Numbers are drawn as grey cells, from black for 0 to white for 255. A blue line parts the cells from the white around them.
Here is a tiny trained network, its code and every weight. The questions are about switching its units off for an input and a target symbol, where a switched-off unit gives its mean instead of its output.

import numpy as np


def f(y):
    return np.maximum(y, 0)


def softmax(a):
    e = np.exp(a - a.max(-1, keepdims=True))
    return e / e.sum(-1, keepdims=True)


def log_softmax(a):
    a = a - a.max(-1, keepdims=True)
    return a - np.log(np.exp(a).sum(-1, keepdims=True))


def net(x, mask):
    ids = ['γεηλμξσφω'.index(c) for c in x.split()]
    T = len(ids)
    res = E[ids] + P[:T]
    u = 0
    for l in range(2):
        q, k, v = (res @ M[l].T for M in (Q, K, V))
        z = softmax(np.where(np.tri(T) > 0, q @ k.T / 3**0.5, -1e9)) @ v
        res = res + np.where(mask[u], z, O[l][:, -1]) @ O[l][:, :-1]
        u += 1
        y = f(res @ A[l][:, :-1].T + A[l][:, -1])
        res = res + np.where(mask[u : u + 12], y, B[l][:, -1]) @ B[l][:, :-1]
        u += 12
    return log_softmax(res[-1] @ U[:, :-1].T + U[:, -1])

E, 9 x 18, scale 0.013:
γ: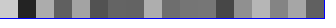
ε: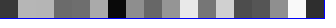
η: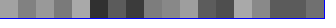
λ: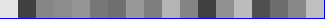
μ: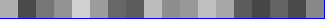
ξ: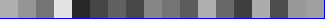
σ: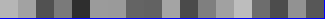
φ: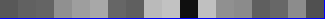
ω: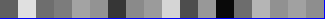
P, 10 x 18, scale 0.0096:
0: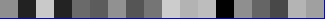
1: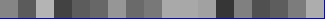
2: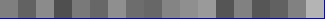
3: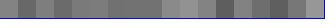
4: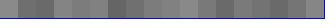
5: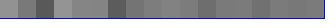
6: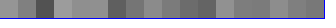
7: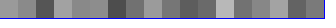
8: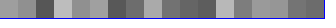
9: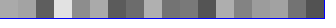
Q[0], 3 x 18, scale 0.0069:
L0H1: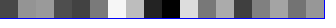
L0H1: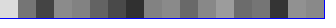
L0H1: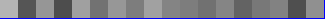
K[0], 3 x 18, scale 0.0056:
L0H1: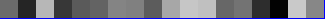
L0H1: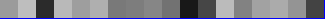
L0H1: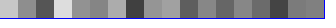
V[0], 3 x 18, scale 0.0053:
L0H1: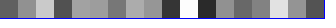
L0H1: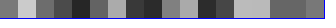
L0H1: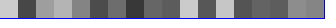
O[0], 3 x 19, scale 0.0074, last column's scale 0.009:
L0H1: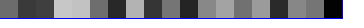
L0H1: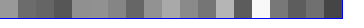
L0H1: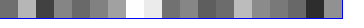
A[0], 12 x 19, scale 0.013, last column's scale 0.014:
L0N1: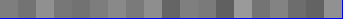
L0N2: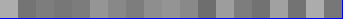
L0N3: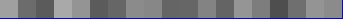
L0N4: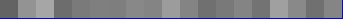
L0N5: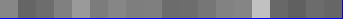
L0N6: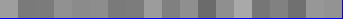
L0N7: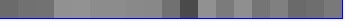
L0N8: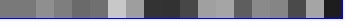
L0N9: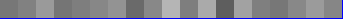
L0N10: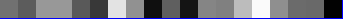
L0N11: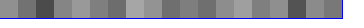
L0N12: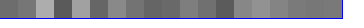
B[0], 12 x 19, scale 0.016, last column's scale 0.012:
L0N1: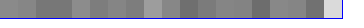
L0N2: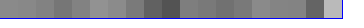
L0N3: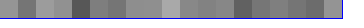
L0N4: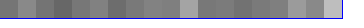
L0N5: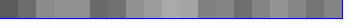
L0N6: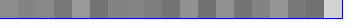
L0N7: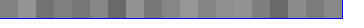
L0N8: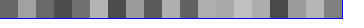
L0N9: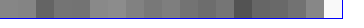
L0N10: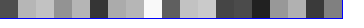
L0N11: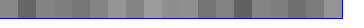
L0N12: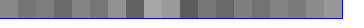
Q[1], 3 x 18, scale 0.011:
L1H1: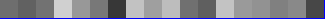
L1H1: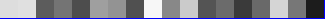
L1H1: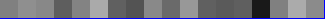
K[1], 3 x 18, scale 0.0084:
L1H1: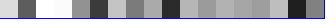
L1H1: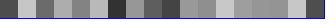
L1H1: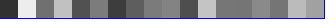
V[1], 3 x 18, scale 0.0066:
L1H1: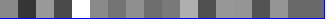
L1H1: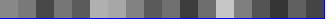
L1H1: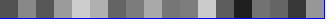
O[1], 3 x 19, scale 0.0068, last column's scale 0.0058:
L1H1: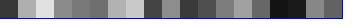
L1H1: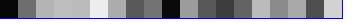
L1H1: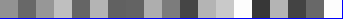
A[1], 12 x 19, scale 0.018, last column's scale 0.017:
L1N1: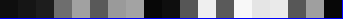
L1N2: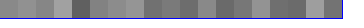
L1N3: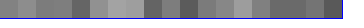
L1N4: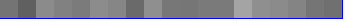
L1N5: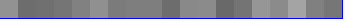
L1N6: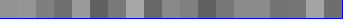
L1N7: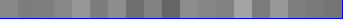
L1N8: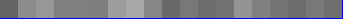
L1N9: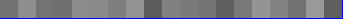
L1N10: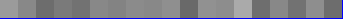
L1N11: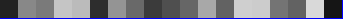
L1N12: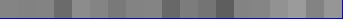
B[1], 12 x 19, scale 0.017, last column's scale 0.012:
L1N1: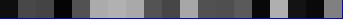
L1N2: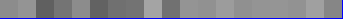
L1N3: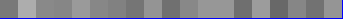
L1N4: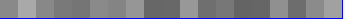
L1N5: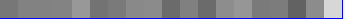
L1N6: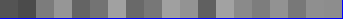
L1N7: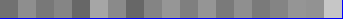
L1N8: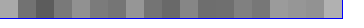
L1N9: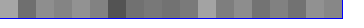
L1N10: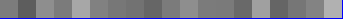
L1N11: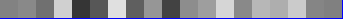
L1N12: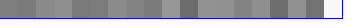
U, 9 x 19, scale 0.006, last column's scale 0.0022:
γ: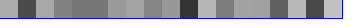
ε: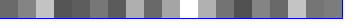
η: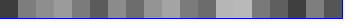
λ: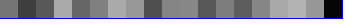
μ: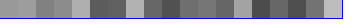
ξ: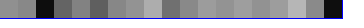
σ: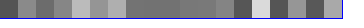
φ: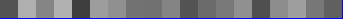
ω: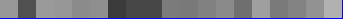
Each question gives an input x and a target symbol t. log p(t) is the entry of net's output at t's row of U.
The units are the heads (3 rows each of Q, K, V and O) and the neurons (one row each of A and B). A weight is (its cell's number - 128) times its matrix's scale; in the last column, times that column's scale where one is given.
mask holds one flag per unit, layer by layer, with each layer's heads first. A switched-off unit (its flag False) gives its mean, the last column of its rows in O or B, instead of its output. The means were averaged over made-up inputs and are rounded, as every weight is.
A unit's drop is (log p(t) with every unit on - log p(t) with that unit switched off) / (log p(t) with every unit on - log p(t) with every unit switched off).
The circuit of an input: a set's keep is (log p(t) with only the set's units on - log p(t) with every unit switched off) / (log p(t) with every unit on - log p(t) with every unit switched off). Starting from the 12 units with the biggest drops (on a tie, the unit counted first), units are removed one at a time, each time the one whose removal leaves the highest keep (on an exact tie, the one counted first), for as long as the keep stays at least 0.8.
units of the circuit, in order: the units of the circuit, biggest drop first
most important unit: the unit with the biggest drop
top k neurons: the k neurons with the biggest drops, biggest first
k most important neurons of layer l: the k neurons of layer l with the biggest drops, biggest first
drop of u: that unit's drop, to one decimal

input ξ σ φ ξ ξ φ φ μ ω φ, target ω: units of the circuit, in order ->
L0H1; L1H1; L1N10
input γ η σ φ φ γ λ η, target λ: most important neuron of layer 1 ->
L1N6
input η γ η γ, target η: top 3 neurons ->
L1N6; L0N5; L0N9
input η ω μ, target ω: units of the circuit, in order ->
L1H1; L1N10; L0H1
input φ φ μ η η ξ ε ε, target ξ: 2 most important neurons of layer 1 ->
L1N5; L1N10
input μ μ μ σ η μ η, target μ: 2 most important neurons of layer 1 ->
L1N8; L1N12
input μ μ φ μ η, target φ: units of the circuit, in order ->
L0N9; L1H1; L1N7; L1N10
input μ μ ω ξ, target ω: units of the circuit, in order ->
L1H1; L1N10; L0H1
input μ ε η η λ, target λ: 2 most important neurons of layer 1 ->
L1N6; L1N5
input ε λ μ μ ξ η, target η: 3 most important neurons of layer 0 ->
L0N9; L0N2; L0N1
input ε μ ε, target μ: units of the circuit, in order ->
L0H1; L1H1; L1N8
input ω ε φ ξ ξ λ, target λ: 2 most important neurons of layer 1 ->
L1N6; L1N8
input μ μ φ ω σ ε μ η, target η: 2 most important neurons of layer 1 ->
L1N6; L1N8
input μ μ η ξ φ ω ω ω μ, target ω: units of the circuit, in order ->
L1H1; L0H1; L1N10
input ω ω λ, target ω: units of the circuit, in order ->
L1H1; L1N10; L0H1
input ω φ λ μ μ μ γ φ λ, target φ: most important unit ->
L1N7
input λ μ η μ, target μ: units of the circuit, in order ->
L1H1; L1N8; L0H1
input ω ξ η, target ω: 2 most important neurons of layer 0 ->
L0N4; L0N12
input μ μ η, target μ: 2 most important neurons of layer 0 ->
L0N12; L0N9
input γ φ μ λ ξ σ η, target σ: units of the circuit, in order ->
L1H1
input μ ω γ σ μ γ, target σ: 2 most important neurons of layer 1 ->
L1N12; L1N5
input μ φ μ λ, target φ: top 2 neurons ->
L0N9; L1N7
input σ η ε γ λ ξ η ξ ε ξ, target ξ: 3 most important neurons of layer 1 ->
L1N2; L1N12; L1N10
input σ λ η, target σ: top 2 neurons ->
L0N9; L1N12
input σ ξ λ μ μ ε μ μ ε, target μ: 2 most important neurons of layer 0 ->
L0N9; L0N6
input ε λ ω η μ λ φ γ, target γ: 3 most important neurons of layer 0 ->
L0N9; L0N6; L0N1
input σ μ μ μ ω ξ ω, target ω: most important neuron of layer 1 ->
L1N10
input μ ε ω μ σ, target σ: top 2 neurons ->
L1N3; L0N4
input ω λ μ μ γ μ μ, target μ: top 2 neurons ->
L1N8; L0N6
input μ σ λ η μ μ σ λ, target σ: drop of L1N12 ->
0.1
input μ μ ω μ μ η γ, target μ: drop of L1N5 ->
-0.1
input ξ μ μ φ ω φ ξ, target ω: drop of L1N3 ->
0.0
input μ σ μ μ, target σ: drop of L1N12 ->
0.1
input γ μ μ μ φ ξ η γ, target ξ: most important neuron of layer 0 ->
L0N9
